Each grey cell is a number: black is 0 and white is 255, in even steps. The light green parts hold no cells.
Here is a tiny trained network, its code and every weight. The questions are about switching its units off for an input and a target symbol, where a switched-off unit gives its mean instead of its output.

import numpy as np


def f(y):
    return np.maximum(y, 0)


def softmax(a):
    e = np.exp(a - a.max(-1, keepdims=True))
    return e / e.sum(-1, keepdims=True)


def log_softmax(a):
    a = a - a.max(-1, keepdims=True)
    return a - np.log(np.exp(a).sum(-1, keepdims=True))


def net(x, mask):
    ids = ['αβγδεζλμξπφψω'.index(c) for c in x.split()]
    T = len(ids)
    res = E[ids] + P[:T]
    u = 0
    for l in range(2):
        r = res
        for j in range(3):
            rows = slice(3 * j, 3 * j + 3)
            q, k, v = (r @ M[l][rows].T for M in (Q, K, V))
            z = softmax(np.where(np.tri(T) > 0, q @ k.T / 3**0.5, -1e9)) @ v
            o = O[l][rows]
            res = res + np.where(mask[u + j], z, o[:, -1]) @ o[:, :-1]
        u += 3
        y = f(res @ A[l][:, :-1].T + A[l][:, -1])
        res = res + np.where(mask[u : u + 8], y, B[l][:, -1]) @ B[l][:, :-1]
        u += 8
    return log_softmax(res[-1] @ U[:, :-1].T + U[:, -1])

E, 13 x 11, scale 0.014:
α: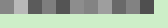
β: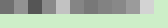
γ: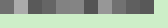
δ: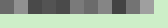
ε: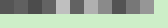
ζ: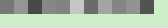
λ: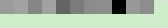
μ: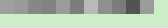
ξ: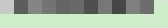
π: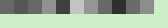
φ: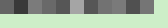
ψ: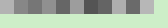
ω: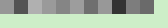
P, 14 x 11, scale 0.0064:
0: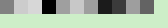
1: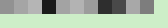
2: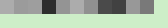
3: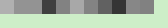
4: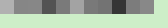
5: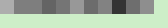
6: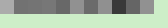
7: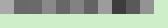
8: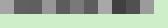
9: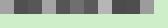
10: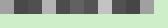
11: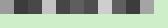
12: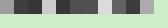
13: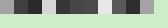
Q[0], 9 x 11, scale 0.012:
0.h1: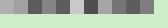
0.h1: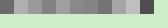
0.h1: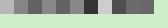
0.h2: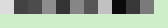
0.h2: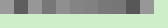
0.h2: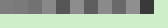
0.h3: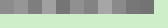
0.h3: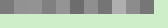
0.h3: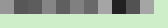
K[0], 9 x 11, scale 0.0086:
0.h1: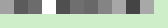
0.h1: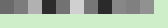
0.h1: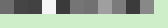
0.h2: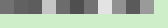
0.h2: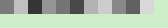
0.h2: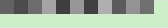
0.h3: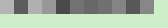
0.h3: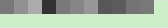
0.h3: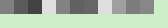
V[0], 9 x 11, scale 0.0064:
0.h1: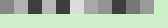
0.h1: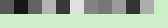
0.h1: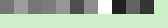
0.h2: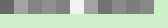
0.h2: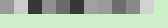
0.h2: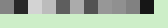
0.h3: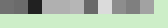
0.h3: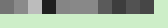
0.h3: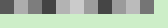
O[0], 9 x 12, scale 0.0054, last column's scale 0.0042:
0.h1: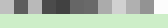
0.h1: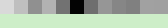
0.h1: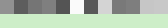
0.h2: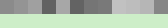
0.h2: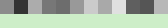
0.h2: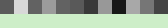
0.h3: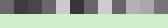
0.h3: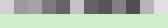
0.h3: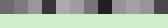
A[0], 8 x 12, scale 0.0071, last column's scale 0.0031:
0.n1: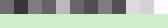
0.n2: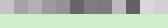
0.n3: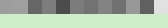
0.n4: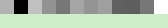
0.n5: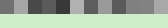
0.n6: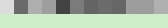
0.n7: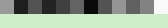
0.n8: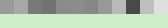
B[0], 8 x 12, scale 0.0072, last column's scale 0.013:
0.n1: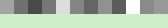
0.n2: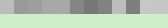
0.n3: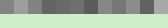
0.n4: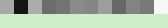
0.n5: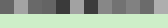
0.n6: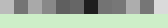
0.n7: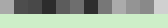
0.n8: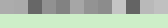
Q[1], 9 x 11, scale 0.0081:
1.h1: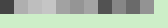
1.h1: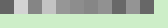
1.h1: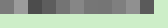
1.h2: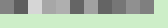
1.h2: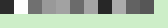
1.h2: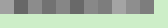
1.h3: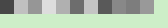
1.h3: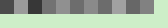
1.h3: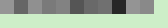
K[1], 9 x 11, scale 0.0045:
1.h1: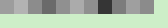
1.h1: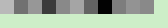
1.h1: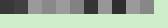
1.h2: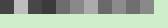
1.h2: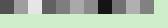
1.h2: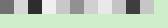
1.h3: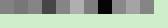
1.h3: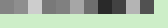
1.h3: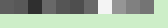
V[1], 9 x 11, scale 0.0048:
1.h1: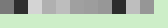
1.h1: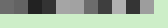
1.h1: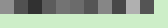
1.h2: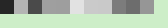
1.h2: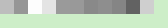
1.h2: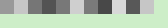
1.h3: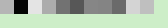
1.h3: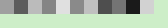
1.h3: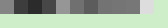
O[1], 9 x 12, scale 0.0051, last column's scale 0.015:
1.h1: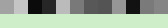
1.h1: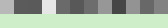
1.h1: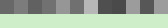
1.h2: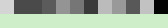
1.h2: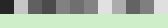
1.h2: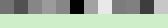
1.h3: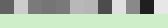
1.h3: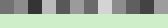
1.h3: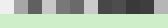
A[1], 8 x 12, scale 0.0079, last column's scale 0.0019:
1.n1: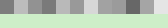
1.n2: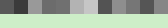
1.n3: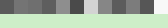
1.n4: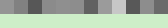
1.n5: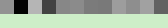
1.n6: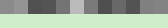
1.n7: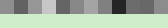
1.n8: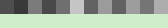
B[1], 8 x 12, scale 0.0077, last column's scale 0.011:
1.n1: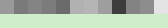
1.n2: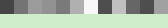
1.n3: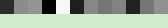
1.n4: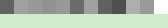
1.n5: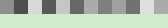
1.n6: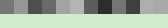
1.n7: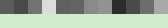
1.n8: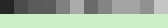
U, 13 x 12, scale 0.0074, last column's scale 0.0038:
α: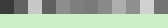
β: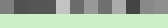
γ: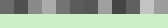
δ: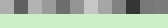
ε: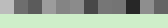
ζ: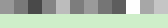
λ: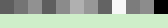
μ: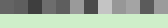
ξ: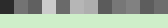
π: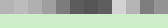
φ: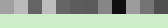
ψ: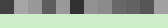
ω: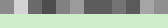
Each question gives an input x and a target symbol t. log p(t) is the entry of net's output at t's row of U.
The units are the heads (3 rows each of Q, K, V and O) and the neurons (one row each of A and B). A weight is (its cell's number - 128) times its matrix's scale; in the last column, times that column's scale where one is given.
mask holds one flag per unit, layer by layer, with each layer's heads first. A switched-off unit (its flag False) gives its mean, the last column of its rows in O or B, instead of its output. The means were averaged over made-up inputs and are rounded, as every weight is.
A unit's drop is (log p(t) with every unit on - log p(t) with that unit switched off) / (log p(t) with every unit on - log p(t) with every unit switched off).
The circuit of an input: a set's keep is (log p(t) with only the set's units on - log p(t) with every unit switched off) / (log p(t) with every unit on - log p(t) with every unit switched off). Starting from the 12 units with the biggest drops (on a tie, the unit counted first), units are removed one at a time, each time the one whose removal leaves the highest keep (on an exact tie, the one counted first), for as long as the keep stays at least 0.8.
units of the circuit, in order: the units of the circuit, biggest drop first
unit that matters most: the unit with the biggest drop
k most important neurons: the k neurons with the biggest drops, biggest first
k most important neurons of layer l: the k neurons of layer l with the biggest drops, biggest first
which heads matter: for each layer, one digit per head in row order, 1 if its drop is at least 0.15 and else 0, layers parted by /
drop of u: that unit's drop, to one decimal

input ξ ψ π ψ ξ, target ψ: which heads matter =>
000 / 110
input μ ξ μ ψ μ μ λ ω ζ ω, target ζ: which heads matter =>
011 / 011
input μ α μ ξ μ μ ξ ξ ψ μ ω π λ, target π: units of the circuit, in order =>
0.h1, 1.h3, 0.n6
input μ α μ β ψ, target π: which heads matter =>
000 / 000
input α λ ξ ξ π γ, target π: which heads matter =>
101 / 000
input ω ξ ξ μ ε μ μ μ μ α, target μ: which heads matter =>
100 / 000
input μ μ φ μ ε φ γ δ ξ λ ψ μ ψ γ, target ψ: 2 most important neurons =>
1.n3, 0.n2
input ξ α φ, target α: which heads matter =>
000 / 001
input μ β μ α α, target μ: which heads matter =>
010 / 000
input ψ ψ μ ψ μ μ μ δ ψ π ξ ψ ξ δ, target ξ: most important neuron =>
1.n2
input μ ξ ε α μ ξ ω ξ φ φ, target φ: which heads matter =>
110 / 000
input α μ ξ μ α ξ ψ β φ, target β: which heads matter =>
001 / 011
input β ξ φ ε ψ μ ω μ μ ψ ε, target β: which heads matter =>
001 / 010
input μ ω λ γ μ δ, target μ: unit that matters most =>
0.n5
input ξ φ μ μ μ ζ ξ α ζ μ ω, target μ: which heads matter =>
010 / 000
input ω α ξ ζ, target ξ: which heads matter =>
101 / 110
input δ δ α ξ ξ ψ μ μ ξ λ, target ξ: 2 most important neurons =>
0.n7, 1.n2
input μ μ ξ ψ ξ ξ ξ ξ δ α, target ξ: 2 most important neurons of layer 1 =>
1.n2, 1.n7
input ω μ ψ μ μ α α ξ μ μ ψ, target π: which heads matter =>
100 / 000
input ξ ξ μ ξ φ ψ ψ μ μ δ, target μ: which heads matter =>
000 / 000
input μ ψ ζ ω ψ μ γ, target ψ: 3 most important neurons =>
0.n2, 1.n3, 0.n8
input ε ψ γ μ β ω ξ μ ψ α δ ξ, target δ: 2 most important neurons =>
1.n5, 1.n7
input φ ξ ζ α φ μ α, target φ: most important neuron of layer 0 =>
0.n4
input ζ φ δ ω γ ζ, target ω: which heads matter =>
010 / 010
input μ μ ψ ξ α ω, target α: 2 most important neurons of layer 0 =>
0.n6, 0.n4
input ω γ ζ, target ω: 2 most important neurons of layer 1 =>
1.n6, 1.n4
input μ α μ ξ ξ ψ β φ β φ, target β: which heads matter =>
001 / 111
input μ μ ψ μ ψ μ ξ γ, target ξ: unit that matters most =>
1.h2
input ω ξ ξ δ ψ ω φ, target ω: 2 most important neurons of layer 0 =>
0.n4, 0.n7
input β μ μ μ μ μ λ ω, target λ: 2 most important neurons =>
0.n4, 1.n2
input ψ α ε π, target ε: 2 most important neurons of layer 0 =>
0.n6, 0.n5
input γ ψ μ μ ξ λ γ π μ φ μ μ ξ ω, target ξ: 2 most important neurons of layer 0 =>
0.n7, 0.n2
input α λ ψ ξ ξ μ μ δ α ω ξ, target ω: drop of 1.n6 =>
0.3
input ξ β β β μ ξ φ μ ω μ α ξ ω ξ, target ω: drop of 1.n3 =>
0.0
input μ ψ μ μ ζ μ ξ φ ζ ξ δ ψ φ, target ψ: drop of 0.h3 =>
0.1
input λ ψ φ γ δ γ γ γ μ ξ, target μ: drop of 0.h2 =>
0.2
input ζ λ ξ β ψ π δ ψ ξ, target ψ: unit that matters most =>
0.n8
